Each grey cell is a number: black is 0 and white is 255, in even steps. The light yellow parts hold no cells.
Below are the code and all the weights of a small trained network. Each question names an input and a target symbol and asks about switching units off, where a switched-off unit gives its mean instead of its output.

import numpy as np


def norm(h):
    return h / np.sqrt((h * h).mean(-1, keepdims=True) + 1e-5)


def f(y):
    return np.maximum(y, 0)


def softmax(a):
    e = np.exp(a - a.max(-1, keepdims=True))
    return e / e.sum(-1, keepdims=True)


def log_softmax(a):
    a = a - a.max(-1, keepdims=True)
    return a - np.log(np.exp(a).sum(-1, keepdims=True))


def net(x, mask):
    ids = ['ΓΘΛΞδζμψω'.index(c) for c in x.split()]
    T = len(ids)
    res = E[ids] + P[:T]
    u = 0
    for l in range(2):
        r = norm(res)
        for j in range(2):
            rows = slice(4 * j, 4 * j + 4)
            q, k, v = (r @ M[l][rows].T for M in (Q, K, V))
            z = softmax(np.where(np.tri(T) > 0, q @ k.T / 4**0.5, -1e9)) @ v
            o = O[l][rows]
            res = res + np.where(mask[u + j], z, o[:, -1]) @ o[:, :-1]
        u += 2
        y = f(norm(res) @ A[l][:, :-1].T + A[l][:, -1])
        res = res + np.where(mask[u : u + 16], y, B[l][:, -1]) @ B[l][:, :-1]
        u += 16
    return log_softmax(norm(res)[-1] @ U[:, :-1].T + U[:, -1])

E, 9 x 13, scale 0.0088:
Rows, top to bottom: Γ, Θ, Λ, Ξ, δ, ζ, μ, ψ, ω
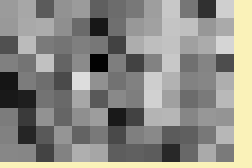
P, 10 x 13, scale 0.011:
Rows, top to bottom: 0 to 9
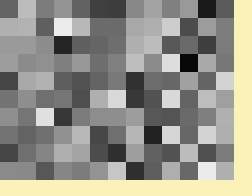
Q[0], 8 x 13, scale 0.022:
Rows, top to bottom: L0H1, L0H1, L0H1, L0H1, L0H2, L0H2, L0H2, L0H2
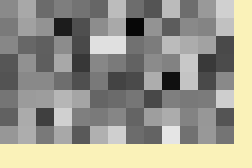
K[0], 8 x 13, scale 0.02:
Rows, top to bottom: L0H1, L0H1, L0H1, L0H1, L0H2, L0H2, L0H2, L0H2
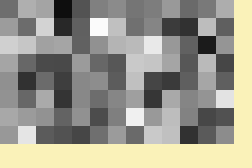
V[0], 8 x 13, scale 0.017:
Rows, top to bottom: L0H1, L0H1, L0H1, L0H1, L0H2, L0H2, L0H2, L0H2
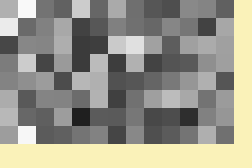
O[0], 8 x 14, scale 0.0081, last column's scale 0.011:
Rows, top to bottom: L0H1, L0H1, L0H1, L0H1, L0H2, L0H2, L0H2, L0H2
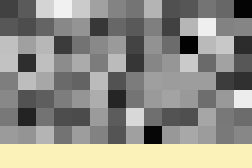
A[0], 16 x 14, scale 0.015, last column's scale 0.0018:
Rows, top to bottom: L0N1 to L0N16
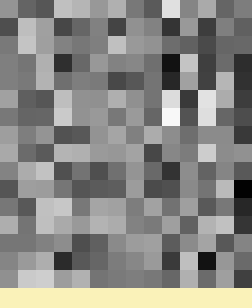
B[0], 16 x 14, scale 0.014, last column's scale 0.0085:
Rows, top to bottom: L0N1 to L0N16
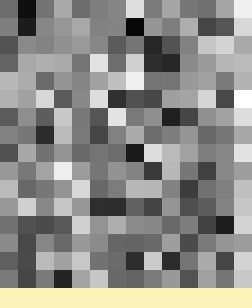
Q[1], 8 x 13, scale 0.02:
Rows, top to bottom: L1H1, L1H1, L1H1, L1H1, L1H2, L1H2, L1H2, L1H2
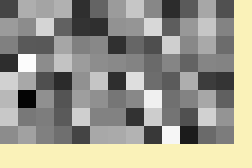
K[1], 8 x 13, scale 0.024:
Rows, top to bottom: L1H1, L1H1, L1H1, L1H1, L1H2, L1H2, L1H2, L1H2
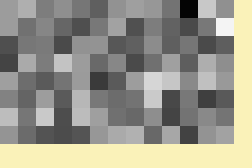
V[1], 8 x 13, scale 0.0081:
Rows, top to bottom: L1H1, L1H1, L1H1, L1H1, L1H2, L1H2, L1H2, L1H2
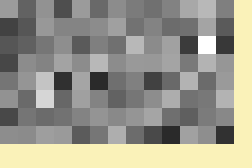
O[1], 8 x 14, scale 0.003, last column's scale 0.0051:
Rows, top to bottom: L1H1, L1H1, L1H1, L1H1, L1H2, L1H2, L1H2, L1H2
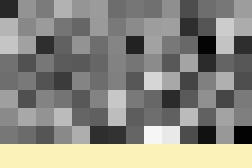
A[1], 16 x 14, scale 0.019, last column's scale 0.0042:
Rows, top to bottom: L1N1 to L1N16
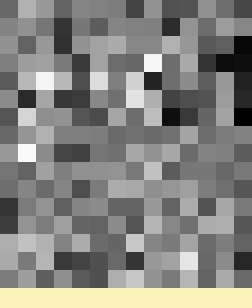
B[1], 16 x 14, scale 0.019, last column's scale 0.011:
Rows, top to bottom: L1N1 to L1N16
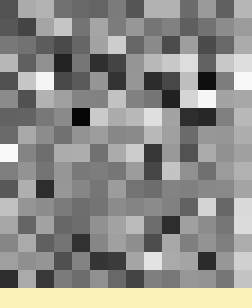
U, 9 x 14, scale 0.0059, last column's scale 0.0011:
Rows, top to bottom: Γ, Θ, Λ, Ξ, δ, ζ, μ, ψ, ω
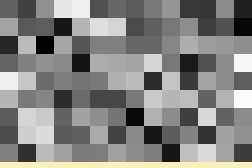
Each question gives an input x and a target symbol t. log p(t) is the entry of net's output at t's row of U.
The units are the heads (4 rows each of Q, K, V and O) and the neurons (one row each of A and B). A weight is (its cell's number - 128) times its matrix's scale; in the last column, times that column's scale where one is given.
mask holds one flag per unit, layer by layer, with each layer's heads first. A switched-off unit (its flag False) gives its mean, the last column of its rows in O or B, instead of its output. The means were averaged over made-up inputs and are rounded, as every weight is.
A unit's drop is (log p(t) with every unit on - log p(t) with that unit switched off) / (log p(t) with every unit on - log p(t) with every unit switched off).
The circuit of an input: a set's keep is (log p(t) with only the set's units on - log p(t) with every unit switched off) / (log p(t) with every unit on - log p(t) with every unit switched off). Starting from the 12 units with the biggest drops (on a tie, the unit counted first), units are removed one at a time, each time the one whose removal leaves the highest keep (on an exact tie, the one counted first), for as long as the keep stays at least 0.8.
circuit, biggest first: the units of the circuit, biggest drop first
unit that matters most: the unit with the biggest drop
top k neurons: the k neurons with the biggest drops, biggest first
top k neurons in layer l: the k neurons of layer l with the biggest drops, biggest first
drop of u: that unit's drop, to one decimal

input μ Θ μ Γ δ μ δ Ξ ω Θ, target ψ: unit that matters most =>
L0H1
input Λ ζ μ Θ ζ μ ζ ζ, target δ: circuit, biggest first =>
(L0H1, L1N9)
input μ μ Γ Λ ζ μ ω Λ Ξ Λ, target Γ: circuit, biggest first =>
(L0H1, L0N12)
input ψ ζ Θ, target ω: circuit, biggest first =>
(L0H2, L1N6)
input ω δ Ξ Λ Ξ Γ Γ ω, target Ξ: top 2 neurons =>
(L0N7, L1N7)
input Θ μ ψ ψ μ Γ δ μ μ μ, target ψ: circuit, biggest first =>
(L0H1, L1N5)
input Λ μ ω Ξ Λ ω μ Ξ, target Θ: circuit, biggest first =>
(L0H1, L0N13)
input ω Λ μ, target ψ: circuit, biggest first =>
(L1N5, L0H2)
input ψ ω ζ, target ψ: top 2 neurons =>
(L1N5, L0N12)
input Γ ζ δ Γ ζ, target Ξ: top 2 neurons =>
(L1N7, L0N3)
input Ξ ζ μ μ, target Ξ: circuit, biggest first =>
(L0N7, L1N7)
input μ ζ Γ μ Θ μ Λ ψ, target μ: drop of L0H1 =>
1.0
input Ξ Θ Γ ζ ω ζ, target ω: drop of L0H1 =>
0.1
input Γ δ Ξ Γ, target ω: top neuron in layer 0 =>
(L0N7)
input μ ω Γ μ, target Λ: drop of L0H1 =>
1.0
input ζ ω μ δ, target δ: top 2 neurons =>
(L1N9, L0N6)
